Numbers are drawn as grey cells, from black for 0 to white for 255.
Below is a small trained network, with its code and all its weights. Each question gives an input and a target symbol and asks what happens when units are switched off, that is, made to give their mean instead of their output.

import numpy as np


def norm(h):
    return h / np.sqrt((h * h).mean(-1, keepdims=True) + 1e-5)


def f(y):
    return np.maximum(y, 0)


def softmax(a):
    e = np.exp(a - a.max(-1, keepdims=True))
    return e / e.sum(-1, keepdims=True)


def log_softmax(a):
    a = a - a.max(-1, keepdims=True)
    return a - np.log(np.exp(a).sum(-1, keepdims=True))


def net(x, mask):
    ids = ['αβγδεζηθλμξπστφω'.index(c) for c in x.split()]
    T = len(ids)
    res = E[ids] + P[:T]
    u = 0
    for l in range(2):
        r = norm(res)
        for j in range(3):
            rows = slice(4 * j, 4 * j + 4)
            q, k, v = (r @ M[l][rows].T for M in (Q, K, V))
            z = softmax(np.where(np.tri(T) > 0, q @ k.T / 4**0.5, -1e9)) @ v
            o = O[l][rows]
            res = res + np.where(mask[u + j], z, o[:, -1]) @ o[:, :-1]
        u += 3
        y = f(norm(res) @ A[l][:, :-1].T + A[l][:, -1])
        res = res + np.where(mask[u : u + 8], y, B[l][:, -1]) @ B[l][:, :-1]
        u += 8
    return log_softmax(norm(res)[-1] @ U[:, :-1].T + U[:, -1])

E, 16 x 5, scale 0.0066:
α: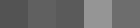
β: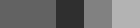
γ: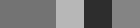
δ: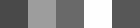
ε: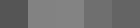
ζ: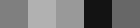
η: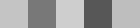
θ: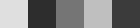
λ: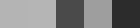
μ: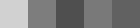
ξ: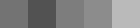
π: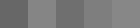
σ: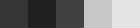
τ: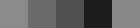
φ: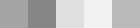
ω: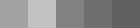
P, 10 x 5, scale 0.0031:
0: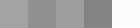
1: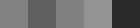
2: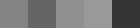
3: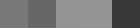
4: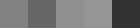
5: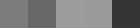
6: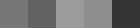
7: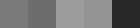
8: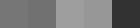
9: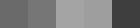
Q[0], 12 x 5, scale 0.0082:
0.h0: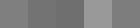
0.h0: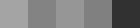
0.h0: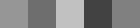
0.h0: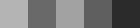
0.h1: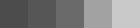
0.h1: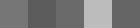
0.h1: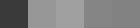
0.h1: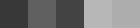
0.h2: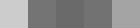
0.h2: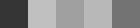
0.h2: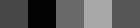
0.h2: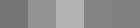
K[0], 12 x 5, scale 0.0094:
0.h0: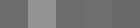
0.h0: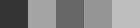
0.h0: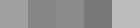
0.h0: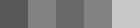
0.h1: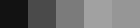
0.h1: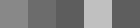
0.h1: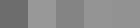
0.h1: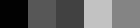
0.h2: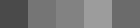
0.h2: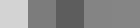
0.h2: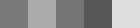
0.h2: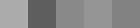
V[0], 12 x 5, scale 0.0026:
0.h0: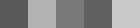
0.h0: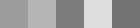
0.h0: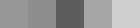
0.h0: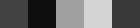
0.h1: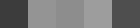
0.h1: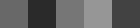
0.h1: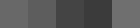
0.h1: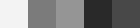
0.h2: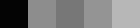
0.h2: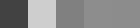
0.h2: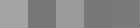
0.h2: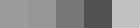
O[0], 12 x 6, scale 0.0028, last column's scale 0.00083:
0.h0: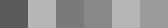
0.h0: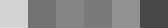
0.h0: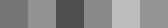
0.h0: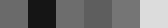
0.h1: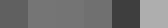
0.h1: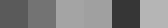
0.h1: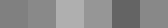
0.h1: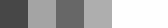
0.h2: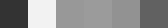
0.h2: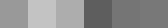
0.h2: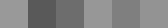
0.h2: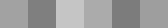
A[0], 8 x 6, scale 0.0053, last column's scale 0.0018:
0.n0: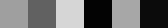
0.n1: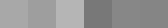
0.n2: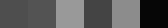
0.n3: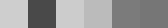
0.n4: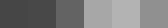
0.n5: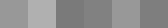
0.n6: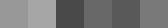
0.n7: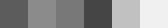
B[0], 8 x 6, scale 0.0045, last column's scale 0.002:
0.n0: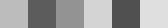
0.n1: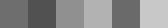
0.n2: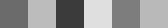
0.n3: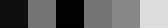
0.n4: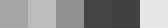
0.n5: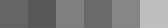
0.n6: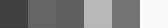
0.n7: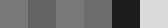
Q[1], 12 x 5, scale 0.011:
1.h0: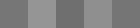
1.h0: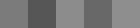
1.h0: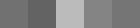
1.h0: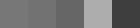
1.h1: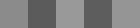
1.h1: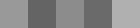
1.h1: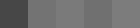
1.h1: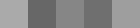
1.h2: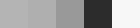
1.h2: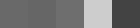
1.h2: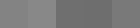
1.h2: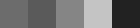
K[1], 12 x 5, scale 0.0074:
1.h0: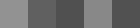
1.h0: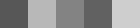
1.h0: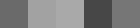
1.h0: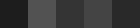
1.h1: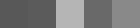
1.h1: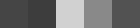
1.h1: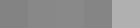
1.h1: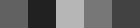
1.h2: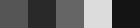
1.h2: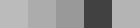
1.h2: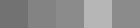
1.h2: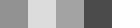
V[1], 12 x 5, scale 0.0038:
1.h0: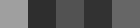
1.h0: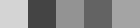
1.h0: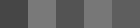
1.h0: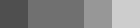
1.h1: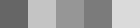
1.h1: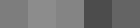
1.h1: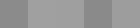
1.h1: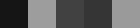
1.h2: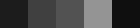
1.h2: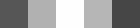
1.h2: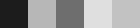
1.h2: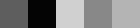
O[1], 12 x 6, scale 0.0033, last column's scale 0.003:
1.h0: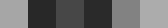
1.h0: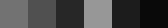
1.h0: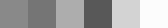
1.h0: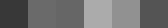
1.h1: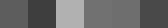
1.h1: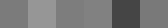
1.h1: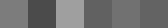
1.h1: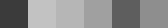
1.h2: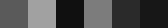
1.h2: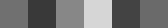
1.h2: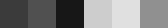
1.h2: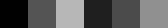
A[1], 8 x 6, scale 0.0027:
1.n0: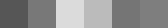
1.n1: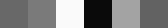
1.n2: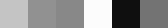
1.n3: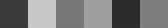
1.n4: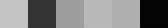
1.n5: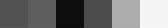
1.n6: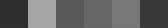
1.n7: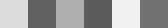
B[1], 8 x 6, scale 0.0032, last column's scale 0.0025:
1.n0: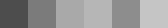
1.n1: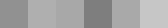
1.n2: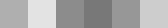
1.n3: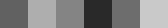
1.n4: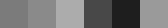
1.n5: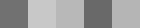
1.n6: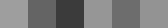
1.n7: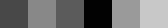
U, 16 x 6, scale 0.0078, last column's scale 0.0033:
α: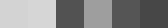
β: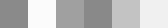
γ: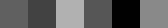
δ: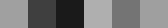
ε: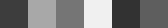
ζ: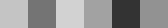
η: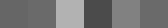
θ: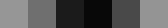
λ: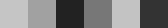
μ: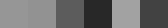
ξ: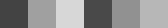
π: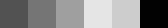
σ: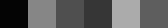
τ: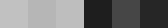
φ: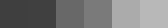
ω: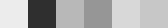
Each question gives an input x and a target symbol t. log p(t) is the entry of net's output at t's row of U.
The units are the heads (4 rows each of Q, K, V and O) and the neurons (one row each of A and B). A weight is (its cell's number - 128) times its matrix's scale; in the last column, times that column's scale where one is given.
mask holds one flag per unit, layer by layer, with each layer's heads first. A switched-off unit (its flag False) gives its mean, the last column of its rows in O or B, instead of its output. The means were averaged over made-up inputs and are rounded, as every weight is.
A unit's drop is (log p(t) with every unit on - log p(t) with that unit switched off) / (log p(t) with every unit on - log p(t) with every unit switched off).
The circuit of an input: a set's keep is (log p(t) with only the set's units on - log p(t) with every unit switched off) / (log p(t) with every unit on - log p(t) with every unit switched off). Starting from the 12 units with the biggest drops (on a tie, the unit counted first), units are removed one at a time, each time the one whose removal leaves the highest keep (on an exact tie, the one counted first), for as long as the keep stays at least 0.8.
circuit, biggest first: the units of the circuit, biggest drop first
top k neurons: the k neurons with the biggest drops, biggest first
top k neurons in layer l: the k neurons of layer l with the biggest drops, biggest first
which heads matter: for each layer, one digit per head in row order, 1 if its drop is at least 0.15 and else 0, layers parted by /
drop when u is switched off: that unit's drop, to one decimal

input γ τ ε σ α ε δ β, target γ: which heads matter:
110 / 001
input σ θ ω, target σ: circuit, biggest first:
[1.h2; 0.h2]
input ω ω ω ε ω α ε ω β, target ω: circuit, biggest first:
[1.h2; 0.n3]
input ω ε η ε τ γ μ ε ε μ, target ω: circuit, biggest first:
[1.h2; 0.h1]
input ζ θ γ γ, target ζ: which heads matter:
000 / 000
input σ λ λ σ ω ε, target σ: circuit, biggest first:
[1.h2]
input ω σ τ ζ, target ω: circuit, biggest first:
[1.h2; 0.n0; 0.n4]
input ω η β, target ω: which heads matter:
100 / 001
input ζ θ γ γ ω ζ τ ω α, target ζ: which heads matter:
100 / 001
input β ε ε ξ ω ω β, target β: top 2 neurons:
[0.n7; 0.n4]
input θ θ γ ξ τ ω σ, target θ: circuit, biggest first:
[1.h2; 0.n4; 1.h0]
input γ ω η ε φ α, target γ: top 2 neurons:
[0.n6; 0.n7]
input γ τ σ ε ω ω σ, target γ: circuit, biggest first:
[1.h2; 0.n4; 0.n7]
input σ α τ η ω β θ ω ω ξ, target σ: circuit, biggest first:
[0.n3; 1.h2]
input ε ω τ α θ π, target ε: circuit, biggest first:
[1.h2; 0.h2; 0.h1]
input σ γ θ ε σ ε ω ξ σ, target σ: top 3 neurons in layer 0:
[0.n4; 0.n7; 0.n6]
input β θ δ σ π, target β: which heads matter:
101 / 011
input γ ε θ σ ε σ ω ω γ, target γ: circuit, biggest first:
[1.h2; 0.n0]
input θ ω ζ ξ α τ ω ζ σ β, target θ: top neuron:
[0.n0]
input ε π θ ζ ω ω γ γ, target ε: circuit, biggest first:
[1.h2; 0.h0; 0.n0]
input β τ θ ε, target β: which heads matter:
100 / 001
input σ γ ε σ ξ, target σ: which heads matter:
000 / 001
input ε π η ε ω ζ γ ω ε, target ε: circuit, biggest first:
[1.h2; 0.n0; 0.h0; 0.n7]
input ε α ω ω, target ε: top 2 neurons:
[0.n6; 0.n4]
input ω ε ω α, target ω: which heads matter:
000 / 001
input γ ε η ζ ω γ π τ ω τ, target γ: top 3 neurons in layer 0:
[0.n6; 0.n7; 0.n4]
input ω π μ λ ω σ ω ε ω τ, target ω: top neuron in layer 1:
[1.n3]
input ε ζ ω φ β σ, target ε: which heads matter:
111 / 001
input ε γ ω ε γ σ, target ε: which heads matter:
011 / 001
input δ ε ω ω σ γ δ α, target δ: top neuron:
[0.n6]
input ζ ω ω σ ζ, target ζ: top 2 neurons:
[0.n0; 0.n7]
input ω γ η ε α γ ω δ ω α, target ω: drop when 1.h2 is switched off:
0.6
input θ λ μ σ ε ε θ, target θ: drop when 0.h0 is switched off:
0.1
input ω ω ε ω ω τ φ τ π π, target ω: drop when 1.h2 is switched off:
0.4
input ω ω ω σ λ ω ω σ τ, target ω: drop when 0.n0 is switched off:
0.2
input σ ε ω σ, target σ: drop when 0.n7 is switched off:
0.2
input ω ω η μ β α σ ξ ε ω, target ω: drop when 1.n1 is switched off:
0.0
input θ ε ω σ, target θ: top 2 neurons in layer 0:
[0.n4; 0.n3]
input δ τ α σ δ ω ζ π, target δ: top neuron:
[0.n0]
